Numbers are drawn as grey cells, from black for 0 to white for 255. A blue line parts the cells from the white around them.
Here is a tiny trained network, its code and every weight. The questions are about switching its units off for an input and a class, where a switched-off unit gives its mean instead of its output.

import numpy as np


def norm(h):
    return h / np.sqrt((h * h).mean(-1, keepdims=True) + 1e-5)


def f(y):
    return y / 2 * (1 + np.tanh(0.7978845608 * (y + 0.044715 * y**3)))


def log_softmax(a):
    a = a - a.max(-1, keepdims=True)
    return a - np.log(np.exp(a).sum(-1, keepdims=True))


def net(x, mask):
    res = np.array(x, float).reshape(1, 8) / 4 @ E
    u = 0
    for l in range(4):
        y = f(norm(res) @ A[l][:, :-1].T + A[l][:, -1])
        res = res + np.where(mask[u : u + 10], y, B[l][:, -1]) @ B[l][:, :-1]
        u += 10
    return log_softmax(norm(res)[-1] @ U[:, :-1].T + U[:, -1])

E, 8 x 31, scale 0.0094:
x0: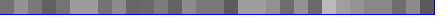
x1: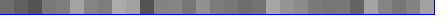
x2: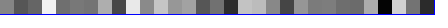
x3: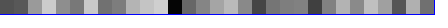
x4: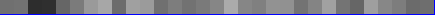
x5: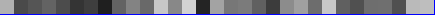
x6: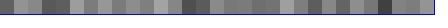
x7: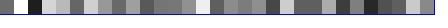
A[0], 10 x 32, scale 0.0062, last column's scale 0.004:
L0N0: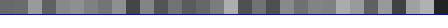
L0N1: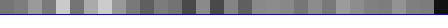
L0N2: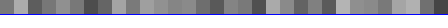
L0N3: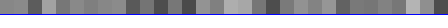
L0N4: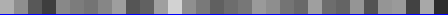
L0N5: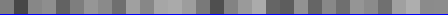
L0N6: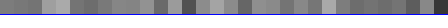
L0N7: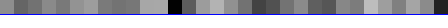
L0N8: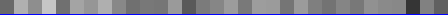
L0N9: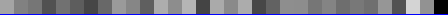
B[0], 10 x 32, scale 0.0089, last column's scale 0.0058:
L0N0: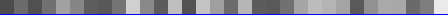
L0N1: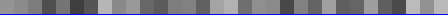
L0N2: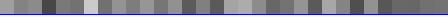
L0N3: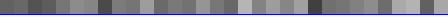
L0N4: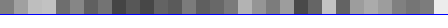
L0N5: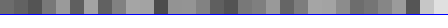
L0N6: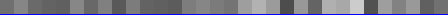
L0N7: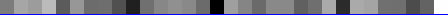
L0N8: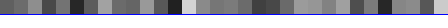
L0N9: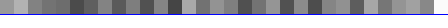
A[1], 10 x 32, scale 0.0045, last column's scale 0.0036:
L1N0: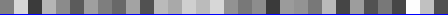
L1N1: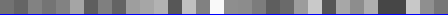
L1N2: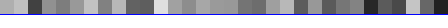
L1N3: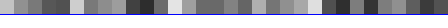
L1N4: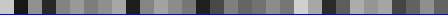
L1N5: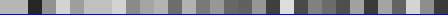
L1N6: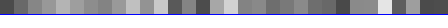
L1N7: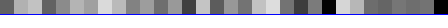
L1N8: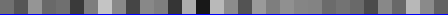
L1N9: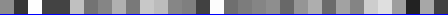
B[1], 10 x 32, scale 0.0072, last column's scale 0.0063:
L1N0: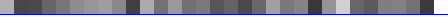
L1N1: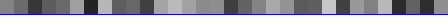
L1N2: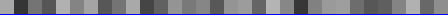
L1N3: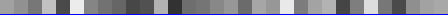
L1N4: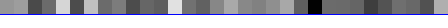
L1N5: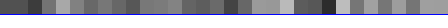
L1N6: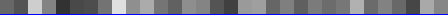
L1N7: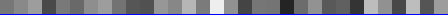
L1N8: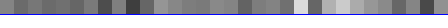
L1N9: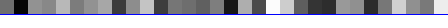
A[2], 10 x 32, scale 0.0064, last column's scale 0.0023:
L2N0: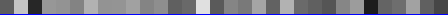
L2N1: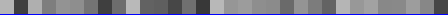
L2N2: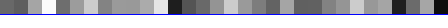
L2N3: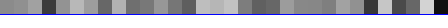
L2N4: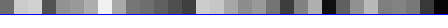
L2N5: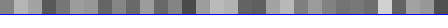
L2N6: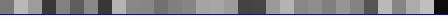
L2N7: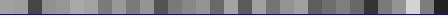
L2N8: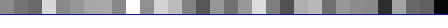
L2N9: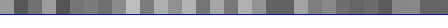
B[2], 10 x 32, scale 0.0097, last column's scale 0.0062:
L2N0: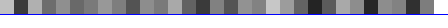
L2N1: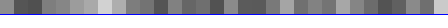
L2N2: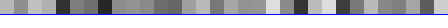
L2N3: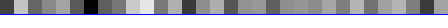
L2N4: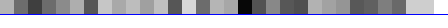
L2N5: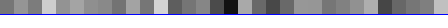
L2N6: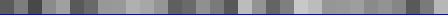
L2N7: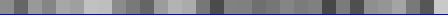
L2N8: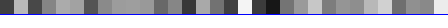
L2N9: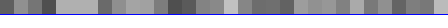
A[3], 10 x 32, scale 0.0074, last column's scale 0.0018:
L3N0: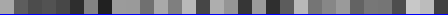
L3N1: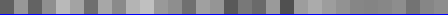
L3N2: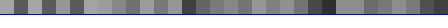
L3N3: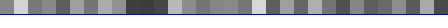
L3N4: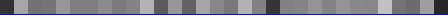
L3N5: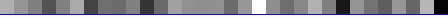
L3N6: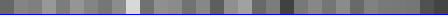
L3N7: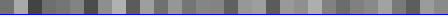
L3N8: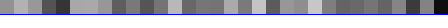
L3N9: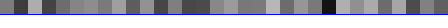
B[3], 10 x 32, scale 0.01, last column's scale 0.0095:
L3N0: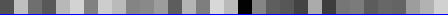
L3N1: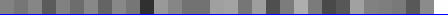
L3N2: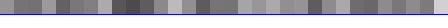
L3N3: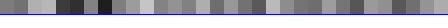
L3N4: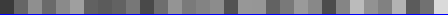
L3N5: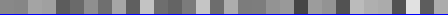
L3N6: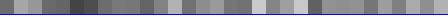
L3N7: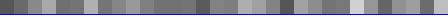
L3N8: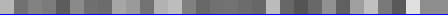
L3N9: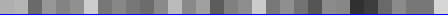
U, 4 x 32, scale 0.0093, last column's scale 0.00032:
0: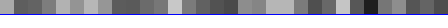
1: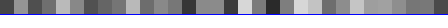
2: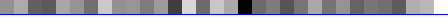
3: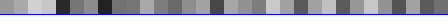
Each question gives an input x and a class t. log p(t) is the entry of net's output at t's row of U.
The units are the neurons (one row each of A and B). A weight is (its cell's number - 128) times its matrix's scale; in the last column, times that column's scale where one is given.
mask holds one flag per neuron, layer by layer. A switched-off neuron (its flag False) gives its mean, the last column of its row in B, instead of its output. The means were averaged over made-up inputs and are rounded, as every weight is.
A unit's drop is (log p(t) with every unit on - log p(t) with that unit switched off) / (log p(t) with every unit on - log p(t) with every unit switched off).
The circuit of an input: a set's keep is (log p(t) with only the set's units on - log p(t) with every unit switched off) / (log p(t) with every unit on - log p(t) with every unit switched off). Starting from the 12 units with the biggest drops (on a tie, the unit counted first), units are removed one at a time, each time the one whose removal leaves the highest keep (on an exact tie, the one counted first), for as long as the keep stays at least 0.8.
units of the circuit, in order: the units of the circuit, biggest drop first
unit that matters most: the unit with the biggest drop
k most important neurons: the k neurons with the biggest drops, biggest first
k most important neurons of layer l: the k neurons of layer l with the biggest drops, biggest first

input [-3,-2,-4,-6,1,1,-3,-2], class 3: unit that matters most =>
L0N4
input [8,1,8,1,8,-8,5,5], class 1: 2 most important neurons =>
(L2N8; L3N0)
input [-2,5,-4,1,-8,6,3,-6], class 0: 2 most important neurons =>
(L1N9; L2N4)
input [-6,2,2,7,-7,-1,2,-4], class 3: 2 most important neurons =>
(L0N7; L2N2)
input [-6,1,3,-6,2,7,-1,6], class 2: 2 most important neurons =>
(L0N9; L3N0)
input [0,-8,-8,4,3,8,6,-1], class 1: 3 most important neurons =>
(L0N0; L2N6; L2N4)
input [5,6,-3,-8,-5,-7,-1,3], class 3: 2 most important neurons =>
(L0N4; L1N3)
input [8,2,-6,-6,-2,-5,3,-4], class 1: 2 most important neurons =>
(L0N0; L0N7)
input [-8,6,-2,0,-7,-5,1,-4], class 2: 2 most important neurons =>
(L2N4; L1N7)
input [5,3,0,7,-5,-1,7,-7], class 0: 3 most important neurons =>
(L1N9; L1N4; L0N4)
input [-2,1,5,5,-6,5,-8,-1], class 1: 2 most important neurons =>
(L0N5; L2N8)
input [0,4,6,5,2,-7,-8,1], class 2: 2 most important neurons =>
(L2N4; L0N0)
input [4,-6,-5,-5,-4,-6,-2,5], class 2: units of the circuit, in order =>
(L2N4; L1N7)
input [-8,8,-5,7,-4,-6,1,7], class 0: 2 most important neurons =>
(L2N0; L0N4)
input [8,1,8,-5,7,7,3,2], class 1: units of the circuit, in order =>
(L2N8)
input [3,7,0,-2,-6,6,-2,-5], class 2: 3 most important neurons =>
(L0N9; L3N0; L2N0)
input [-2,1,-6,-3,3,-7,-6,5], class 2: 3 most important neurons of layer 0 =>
(L0N1; L0N5; L0N8)
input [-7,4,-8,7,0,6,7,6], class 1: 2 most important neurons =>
(L0N0; L2N6)
